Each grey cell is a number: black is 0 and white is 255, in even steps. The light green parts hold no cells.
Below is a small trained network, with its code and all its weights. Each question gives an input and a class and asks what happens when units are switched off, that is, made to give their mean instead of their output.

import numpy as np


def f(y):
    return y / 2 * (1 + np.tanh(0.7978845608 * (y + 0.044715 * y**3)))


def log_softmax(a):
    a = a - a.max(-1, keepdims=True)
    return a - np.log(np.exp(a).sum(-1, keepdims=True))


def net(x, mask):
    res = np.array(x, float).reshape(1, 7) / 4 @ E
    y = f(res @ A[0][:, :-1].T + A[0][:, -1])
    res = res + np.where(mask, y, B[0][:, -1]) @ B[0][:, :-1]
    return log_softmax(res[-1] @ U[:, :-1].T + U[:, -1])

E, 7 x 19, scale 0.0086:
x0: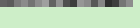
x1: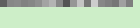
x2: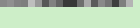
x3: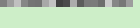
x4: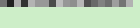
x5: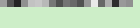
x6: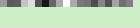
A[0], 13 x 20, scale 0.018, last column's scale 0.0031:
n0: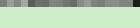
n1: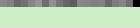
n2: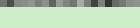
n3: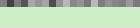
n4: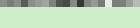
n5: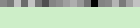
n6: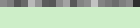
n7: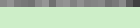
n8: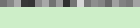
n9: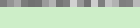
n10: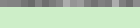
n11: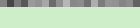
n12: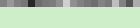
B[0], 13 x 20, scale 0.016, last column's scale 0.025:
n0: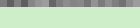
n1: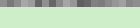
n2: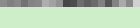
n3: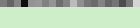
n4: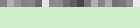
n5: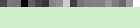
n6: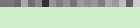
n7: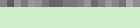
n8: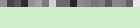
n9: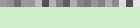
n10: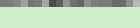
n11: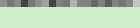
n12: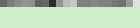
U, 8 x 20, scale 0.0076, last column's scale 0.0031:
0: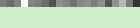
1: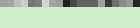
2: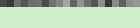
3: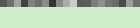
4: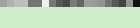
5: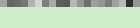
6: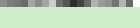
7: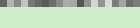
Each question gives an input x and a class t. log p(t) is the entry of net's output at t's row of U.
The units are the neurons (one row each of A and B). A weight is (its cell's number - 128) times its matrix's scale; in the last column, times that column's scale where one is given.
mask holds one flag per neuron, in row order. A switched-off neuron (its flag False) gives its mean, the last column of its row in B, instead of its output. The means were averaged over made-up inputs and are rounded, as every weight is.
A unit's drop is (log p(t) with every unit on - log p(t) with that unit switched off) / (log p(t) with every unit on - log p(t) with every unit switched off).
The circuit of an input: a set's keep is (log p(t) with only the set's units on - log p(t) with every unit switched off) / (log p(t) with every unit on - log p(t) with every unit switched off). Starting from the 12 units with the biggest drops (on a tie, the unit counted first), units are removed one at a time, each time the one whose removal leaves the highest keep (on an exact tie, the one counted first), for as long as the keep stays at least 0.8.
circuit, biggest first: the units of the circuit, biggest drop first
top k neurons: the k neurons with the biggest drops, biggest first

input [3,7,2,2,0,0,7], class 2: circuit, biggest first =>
(n4)
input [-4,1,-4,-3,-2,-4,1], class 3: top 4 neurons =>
(n6; n12; n4; n10)
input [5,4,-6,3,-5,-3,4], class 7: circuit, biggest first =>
(n3; n8)
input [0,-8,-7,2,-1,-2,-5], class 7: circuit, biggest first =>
(n12; n3; n11)
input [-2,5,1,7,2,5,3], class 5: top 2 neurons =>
(n9; n5)
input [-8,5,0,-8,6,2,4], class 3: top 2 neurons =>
(n8; n11)
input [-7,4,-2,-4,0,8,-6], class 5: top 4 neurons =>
(n9; n5; n3; n11)
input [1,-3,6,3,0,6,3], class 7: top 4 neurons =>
(n8; n2; n6; n3)
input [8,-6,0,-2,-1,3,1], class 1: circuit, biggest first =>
(n5; n8; n2)
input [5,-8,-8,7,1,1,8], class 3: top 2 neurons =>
(n8; n12)
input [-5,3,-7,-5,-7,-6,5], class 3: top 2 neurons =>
(n12; n6)
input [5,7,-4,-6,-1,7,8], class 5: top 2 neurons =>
(n5; n6)
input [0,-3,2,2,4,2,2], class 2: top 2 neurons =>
(n12; n4)
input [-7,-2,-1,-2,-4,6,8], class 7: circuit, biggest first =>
(n8)
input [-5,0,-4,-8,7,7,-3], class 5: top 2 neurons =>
(n6; n5)
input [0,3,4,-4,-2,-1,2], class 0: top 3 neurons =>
(n8; n5; n4)
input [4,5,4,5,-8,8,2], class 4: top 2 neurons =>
(n8; n5)
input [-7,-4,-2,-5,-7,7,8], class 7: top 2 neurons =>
(n6; n8)
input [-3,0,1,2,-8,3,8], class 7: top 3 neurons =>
(n8; n3; n2)
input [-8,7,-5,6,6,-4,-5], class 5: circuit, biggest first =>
(n9)
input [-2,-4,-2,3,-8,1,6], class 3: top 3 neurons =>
(n6; n9; n4)
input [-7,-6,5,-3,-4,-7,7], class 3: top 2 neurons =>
(n12; n8)
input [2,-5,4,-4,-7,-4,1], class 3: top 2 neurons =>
(n8; n6)
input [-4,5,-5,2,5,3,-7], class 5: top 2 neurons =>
(n9; n5)
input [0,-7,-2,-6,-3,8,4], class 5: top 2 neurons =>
(n5; n6)
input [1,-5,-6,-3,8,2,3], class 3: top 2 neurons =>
(n8; n11)
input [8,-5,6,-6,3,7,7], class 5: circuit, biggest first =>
(n6)
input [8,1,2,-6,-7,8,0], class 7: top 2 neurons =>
(n8; n6)
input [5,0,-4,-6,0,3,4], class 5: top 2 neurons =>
(n5; n6)
